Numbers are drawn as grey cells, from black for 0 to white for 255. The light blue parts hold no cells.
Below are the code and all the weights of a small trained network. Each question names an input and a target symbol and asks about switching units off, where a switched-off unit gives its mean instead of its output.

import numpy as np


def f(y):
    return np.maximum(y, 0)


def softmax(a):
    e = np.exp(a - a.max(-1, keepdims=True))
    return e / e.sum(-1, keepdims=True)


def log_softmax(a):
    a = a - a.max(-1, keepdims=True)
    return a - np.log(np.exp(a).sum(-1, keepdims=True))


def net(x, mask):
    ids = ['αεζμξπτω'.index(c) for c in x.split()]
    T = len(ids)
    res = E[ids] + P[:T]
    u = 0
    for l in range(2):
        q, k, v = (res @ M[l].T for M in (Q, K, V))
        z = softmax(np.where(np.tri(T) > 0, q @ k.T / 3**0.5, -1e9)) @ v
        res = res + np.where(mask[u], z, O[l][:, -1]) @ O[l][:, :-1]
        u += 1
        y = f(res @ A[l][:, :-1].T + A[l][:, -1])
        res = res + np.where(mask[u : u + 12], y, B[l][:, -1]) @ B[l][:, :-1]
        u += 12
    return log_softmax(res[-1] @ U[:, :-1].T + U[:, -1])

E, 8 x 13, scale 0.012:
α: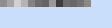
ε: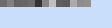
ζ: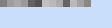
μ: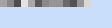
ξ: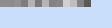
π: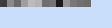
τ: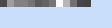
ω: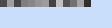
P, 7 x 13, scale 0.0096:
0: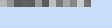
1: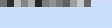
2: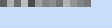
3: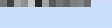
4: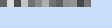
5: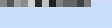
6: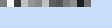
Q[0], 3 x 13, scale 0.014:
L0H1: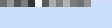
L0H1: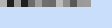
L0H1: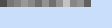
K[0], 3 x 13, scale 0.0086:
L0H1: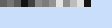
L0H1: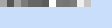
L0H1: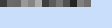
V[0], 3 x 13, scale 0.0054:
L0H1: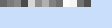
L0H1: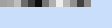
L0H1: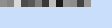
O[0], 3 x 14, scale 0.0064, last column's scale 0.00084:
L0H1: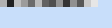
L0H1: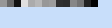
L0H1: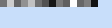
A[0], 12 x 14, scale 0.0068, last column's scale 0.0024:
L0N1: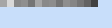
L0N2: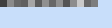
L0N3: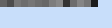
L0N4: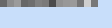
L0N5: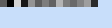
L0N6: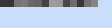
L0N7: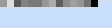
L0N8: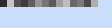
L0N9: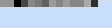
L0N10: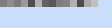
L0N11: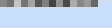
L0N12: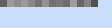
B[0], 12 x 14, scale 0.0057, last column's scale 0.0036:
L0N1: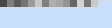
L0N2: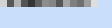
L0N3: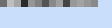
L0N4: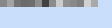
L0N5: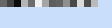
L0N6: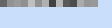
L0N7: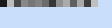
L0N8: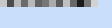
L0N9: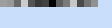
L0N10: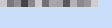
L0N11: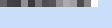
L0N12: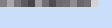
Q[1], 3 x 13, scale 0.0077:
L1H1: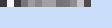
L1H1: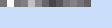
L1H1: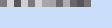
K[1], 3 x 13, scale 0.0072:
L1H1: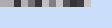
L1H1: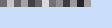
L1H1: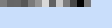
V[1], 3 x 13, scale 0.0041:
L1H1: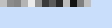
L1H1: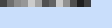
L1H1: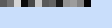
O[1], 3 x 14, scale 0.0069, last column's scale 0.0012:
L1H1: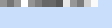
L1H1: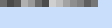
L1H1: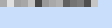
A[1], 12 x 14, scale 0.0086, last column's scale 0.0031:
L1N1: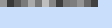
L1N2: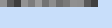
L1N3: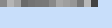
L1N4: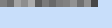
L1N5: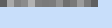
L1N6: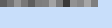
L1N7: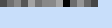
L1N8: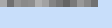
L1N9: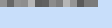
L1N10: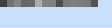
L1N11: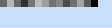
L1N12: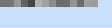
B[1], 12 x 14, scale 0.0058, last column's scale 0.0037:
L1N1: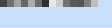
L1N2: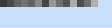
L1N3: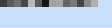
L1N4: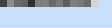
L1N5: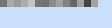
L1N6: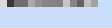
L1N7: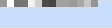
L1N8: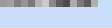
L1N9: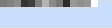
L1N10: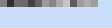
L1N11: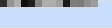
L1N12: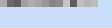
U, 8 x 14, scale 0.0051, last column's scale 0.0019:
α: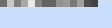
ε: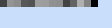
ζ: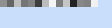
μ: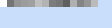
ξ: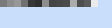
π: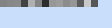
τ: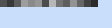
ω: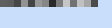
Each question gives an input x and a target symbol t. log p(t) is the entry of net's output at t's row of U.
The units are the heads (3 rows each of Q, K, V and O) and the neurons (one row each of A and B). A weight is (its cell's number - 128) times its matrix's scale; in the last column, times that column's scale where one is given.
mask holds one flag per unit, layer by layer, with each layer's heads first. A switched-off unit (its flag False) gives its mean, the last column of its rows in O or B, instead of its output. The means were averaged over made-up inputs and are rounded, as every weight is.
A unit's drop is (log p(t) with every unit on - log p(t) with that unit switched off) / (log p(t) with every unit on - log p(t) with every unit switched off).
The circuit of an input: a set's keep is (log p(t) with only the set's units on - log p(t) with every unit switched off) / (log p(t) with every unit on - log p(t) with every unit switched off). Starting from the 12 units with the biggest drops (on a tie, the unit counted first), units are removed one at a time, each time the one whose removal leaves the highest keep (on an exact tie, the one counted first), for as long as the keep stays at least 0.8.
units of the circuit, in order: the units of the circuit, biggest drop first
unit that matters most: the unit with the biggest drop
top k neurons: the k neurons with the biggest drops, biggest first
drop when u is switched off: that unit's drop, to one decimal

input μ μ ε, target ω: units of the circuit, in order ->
[L1H1 L1N12]
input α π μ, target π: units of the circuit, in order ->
[L0H1 L1N3 L0N4]
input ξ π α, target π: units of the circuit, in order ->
[L0H1 L1N3 L0N4 L0N10]
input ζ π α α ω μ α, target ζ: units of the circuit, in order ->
[L0H1]
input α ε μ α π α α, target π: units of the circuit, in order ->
[L0H1 L1N3 L0N4]
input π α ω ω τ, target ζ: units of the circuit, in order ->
[L0H1 L0N8]
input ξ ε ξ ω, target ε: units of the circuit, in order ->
[L1N11 L1H1 L0N3]
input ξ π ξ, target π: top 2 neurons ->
[L1N3 L0N4]
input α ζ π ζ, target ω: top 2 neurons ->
[L0N5 L0N11]
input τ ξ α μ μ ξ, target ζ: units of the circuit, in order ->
[L0H1 L1N1]
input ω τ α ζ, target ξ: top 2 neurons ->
[L0N2 L0N11]
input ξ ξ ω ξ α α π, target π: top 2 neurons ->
[L1N3 L0N4]
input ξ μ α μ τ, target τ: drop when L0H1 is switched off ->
0.8
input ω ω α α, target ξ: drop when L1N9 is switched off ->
0.1
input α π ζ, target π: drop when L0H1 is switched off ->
0.9
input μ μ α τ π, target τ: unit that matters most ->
L1H1
